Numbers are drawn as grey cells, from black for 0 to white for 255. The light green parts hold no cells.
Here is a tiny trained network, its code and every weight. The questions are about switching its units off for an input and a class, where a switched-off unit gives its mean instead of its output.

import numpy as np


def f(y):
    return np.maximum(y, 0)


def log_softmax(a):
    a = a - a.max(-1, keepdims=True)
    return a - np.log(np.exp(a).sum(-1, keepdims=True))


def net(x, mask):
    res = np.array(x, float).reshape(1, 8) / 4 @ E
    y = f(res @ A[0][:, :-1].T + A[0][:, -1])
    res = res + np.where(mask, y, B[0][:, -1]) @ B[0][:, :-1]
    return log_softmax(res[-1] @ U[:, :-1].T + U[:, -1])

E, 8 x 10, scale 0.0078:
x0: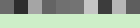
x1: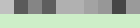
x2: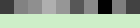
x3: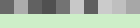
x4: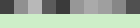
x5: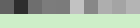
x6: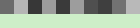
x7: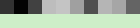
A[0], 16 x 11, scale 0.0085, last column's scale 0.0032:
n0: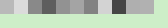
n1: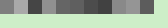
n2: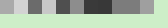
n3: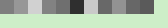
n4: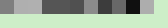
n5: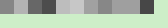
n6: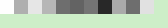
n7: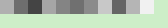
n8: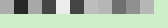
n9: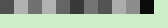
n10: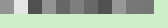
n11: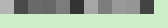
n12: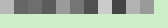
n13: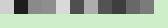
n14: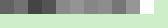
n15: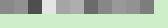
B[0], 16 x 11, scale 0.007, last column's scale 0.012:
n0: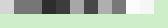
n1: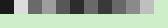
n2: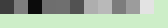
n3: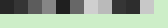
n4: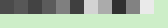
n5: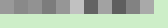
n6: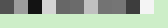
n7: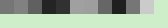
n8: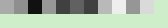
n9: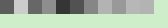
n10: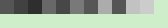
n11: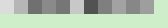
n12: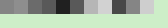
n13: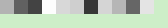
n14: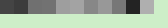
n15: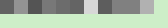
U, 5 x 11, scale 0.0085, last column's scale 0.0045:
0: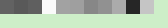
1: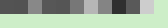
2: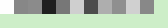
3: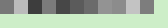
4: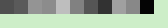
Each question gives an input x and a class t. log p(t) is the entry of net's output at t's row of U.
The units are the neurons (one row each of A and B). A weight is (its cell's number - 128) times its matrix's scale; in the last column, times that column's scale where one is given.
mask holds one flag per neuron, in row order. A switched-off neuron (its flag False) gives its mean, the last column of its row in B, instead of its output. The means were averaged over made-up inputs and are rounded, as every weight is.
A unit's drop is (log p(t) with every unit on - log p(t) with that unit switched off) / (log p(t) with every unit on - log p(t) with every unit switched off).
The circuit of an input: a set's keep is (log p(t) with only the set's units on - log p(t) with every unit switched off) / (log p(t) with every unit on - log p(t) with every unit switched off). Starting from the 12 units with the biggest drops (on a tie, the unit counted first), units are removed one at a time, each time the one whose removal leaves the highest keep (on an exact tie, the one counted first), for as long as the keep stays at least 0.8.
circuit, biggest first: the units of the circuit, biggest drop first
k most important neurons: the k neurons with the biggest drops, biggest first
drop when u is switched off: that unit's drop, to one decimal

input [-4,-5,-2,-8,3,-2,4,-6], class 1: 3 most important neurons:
n3, n4, n8
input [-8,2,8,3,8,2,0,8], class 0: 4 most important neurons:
n0, n7, n4, n12
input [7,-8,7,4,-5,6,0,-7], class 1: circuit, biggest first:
n3
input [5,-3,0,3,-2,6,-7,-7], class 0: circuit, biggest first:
n0, n7, n12
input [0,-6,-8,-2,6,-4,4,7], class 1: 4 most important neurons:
n13, n8, n0, n6
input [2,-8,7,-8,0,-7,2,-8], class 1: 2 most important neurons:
n3, n4
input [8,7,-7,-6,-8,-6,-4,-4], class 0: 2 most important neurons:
n13, n6
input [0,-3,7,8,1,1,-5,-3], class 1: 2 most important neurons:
n13, n8
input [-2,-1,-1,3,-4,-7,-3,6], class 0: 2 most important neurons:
n0, n10
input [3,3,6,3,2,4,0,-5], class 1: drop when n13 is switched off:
0.2
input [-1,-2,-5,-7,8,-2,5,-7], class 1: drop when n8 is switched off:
0.2
